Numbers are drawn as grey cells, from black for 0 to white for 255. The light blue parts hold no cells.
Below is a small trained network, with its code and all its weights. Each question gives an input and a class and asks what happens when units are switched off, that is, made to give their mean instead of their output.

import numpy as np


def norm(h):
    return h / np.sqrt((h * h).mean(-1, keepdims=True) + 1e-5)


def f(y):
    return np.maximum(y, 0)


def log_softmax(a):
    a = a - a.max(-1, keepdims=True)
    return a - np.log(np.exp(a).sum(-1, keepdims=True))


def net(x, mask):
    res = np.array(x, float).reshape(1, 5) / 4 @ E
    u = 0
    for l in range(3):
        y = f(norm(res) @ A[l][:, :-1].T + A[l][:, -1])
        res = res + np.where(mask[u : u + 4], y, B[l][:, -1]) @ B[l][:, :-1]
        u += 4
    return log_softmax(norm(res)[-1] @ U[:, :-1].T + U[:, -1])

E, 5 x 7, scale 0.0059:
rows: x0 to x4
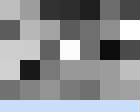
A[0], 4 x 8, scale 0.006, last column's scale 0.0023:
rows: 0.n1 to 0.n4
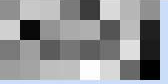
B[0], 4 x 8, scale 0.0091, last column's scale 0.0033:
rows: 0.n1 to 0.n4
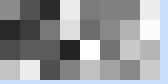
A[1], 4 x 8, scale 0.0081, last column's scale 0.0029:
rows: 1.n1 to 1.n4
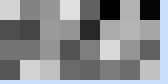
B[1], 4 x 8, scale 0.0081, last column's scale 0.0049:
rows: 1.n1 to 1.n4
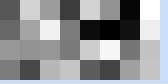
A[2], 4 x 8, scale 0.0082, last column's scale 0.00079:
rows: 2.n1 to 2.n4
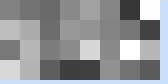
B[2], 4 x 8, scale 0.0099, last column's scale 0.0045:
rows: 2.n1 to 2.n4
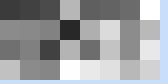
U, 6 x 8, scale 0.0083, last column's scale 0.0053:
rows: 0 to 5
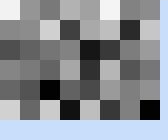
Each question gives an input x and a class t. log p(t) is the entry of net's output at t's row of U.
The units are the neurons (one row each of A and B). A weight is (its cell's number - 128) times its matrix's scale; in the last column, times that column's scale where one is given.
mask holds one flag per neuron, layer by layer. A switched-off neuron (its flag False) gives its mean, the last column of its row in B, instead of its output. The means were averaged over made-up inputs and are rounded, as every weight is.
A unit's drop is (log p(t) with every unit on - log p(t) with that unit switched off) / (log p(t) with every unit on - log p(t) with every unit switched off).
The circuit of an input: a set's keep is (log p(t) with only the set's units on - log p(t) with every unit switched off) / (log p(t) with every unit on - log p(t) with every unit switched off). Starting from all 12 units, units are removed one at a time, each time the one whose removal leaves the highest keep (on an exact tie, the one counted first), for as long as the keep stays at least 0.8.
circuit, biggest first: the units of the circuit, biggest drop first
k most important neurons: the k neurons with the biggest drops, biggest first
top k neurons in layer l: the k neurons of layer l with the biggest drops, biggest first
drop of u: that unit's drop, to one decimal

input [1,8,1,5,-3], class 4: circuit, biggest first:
(0.n3, 2.n4)
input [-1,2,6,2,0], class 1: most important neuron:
(1.n1)
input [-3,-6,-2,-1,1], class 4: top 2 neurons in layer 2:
(2.n1, 2.n4)
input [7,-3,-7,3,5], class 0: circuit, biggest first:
(2.n4, 0.n2)
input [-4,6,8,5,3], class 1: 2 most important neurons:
(1.n1, 2.n4)
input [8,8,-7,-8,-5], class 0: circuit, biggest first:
(0.n2, 2.n4)
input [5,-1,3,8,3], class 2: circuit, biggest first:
(0.n2, 1.n2, 2.n4)
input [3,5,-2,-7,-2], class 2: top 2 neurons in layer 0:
(0.n4, 0.n1)
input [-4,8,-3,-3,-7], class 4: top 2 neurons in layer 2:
(2.n3, 2.n4)
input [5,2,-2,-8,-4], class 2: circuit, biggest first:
(1.n4, 1.n1)
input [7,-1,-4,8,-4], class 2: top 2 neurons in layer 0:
(0.n2, 0.n4)
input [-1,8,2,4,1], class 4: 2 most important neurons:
(0.n3, 2.n3)
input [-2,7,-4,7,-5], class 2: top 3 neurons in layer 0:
(0.n2, 0.n4, 0.n1)
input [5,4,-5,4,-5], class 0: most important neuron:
(0.n2)
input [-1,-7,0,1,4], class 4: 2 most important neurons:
(0.n4, 1.n2)
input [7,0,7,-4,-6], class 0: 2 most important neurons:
(2.n4, 1.n2)
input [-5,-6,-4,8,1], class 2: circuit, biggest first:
(0.n2, 1.n2)
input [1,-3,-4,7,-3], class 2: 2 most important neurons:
(1.n2, 0.n2)
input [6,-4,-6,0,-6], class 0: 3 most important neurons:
(2.n4, 0.n2, 1.n1)
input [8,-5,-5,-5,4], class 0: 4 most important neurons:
(2.n4, 0.n2, 1.n1, 1.n2)
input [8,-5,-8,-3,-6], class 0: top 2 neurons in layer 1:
(1.n1, 1.n2)
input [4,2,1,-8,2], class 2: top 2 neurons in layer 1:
(1.n4, 1.n1)
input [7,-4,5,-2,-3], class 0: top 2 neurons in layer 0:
(0.n2, 0.n1)
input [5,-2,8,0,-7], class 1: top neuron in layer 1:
(1.n1)
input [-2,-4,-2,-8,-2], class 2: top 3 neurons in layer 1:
(1.n4, 1.n1, 1.n3)
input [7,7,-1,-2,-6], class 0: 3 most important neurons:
(2.n4, 0.n2, 2.n1)
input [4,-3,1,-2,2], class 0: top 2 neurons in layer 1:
(1.n2, 1.n1)
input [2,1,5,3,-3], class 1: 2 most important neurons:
(1.n1, 0.n1)
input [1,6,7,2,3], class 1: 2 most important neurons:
(1.n1, 0.n2)
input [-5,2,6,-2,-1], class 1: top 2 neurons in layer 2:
(2.n4, 2.n2)
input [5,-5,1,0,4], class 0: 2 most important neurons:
(2.n4, 0.n2)
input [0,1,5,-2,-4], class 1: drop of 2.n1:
-0.1
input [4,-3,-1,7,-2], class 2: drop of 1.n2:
0.2
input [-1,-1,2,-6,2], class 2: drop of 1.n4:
0.2
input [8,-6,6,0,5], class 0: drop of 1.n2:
0.3
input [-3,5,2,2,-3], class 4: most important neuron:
(0.n3)
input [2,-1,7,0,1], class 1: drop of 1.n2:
0.0
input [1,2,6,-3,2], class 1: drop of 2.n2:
0.1
